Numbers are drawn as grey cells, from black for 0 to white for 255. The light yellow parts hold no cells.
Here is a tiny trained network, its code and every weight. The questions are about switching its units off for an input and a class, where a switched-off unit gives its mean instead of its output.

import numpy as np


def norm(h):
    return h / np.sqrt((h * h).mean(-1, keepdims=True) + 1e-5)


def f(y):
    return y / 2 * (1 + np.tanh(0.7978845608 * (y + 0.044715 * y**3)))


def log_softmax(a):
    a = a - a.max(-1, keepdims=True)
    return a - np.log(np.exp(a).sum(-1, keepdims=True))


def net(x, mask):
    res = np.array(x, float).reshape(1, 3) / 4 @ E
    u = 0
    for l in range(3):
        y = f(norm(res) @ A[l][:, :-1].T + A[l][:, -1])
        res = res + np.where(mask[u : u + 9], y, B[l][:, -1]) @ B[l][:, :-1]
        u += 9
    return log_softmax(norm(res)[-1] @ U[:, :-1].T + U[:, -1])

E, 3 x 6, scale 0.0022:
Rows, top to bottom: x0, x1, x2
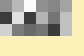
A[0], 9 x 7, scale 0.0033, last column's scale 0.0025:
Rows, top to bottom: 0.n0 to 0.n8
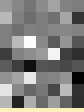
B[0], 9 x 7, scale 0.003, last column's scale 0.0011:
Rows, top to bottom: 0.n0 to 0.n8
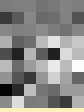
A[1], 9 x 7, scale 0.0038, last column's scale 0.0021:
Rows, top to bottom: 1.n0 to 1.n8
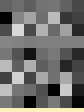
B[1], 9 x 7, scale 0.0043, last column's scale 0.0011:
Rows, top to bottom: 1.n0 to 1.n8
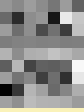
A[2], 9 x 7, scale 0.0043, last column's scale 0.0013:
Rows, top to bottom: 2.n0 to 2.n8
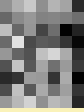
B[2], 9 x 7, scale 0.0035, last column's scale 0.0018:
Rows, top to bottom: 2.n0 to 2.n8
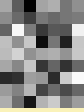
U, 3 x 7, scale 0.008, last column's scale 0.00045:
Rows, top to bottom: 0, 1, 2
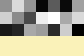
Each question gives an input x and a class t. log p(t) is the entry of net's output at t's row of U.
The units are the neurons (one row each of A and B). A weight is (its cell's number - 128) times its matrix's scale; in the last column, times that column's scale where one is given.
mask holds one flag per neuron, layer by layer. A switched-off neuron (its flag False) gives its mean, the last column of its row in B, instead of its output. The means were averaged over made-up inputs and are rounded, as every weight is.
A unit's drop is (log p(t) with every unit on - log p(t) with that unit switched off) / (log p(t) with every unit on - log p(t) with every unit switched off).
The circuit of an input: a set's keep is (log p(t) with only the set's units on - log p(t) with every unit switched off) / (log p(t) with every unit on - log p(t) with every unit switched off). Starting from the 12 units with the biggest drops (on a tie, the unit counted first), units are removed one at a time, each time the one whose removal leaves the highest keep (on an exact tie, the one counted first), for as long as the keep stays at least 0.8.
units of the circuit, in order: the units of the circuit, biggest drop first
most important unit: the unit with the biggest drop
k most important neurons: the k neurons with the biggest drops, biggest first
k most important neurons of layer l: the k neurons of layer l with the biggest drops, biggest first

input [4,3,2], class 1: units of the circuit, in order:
2.n8
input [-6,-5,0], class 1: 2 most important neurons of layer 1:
1.n4, 1.n8
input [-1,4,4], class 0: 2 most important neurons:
0.n4, 1.n6
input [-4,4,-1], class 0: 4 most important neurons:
1.n6, 1.n2, 0.n3, 0.n6
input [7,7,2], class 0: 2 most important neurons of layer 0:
0.n5, 0.n4
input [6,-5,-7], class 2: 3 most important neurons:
1.n1, 0.n5, 0.n4
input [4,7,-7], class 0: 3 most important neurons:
0.n7, 1.n7, 1.n6
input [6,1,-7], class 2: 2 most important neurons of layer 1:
1.n1, 1.n4
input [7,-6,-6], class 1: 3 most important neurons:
0.n3, 1.n6, 1.n2
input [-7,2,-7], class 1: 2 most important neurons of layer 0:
0.n7, 0.n5
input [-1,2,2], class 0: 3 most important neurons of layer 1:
1.n6, 1.n1, 1.n2
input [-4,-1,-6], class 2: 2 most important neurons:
1.n1, 0.n4
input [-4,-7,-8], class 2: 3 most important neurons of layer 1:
1.n1, 1.n6, 1.n2
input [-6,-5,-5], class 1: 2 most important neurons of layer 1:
1.n6, 1.n4
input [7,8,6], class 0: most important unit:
0.n5
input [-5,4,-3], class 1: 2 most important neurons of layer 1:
1.n4, 1.n8
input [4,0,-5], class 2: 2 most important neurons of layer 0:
0.n5, 0.n4
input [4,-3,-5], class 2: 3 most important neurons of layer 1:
1.n1, 1.n4, 1.n8
